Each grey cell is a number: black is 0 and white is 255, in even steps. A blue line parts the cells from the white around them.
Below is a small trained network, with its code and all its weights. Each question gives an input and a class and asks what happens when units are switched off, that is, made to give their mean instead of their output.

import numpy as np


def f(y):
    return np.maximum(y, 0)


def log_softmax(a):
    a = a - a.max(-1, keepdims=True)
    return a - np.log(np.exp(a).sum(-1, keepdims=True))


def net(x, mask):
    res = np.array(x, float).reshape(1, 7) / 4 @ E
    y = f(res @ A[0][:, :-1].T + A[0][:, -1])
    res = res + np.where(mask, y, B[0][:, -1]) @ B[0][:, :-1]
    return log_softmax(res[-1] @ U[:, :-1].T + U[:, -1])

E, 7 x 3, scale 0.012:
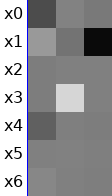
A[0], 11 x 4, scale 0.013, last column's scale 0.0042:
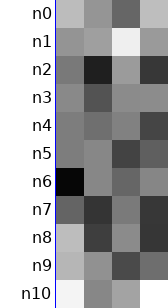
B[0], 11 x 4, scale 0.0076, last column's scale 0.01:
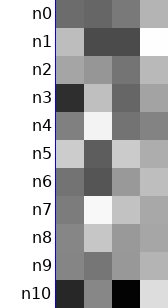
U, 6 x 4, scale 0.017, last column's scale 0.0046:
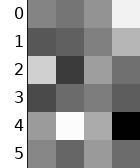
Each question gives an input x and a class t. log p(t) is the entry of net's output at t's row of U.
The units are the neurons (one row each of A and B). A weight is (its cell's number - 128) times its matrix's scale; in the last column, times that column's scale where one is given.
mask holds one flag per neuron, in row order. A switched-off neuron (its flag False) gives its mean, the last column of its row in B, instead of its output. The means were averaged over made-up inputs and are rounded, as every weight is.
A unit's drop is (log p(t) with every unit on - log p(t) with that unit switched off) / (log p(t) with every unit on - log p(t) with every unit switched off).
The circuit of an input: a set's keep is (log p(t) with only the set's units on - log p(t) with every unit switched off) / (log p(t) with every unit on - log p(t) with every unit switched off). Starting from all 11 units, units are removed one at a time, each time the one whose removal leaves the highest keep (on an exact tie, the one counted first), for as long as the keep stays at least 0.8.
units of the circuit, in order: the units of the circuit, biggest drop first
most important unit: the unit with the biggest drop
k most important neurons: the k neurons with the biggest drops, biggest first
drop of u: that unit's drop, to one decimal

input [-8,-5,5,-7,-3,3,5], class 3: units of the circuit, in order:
(n10)
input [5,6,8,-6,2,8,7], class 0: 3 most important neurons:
(n7; n1; n10)
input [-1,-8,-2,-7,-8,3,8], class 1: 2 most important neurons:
(n10; n3)
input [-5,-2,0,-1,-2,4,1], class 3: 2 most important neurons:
(n10; n5)
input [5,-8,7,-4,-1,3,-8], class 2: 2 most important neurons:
(n1; n10)
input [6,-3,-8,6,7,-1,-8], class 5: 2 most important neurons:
(n10; n6)
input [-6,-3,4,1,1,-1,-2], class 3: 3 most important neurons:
(n10; n5; n2)
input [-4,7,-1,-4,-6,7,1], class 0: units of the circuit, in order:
(n1; n8)
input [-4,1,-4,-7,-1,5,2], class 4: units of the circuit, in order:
(n8; n7; n1)
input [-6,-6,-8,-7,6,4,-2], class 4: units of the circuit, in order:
(n7; n8; n3)
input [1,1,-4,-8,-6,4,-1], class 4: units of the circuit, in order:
(n7; n8; n1)
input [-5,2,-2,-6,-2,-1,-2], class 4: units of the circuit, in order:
(n8; n7; n1)
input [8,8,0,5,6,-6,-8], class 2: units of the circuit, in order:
(n5; n10)
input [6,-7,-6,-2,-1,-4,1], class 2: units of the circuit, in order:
(n1; n10)
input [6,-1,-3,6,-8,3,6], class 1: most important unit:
n7
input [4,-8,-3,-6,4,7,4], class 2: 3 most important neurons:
(n1; n10; n2)
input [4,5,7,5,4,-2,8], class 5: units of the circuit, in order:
(n10; n5; n6)
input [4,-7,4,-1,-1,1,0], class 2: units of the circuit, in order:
(n1; n10)
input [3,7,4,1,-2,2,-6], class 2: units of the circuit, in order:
(n5; n10)
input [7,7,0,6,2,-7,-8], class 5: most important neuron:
(n5)
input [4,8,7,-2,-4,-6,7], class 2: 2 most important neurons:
(n5; n10)
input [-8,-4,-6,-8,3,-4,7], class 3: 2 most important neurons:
(n10; n3)
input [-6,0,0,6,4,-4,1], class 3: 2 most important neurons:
(n10; n7)
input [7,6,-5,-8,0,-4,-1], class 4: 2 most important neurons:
(n7; n1)
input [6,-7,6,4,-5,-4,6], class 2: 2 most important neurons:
(n1; n10)
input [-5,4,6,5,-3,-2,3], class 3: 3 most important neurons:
(n10; n1; n0)
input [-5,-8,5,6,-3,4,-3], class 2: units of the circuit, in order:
(n1)
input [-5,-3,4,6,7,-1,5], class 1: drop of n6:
-0.1
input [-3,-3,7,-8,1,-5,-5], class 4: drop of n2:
0.1
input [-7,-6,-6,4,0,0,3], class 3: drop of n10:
1.0
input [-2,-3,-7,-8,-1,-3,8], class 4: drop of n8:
0.2
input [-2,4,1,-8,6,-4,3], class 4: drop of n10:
0.0
